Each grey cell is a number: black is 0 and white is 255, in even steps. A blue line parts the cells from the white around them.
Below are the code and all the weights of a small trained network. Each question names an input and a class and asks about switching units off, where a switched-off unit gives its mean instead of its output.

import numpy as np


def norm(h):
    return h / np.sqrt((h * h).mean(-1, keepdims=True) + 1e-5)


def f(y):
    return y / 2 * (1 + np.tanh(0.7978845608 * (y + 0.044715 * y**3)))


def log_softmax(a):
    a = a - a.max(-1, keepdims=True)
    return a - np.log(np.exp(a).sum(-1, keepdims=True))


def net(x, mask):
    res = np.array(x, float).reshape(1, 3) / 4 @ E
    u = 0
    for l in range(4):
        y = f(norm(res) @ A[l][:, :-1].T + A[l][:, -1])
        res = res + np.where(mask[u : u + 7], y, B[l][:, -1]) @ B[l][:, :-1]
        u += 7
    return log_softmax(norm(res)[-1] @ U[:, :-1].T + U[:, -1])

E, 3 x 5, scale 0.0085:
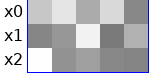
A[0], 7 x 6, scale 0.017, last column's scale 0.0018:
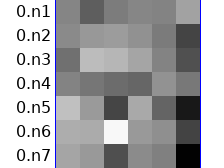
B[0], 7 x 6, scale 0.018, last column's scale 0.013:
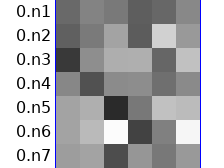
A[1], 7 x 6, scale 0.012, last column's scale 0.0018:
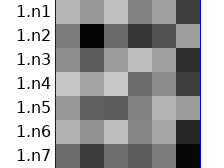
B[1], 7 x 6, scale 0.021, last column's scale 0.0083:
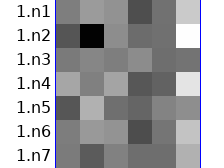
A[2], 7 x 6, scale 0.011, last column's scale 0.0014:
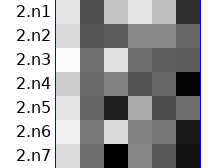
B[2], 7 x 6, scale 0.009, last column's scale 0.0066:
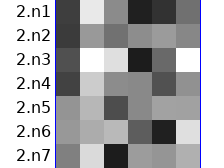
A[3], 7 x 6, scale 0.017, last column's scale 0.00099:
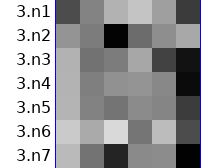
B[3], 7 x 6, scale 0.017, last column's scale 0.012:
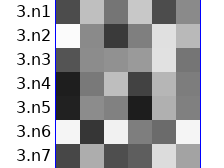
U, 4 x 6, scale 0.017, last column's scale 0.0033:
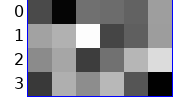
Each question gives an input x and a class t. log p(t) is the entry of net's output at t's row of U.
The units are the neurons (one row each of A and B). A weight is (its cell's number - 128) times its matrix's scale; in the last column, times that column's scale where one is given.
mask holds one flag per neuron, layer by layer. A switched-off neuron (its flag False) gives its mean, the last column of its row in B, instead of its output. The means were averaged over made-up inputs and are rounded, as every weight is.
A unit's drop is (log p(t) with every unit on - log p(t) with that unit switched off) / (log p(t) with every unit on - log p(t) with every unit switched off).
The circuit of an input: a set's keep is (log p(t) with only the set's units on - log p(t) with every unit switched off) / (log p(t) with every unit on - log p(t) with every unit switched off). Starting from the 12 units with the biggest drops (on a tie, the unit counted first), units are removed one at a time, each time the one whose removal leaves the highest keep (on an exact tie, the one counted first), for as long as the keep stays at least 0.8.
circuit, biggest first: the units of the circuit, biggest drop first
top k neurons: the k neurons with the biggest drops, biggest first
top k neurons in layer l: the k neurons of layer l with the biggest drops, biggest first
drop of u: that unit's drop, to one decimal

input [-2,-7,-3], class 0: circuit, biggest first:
0.n6
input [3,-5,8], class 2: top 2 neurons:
0.n5, 0.n7
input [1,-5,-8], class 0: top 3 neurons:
0.n6, 0.n5, 0.n3
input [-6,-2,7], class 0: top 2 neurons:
0.n6, 1.n2
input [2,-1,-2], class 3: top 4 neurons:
0.n6, 0.n3, 3.n1, 2.n7
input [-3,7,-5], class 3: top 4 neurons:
0.n6, 1.n4, 3.n1, 1.n2
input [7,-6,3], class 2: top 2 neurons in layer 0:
0.n5, 0.n6
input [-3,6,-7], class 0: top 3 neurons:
0.n6, 0.n3, 0.n5
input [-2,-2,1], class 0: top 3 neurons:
0.n6, 0.n5, 1.n2
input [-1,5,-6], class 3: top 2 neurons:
0.n6, 1.n2
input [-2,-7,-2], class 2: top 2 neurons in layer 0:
0.n6, 0.n2
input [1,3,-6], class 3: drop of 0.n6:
0.9
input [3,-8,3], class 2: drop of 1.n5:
0.0
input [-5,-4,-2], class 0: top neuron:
0.n6
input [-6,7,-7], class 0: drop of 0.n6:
1.1
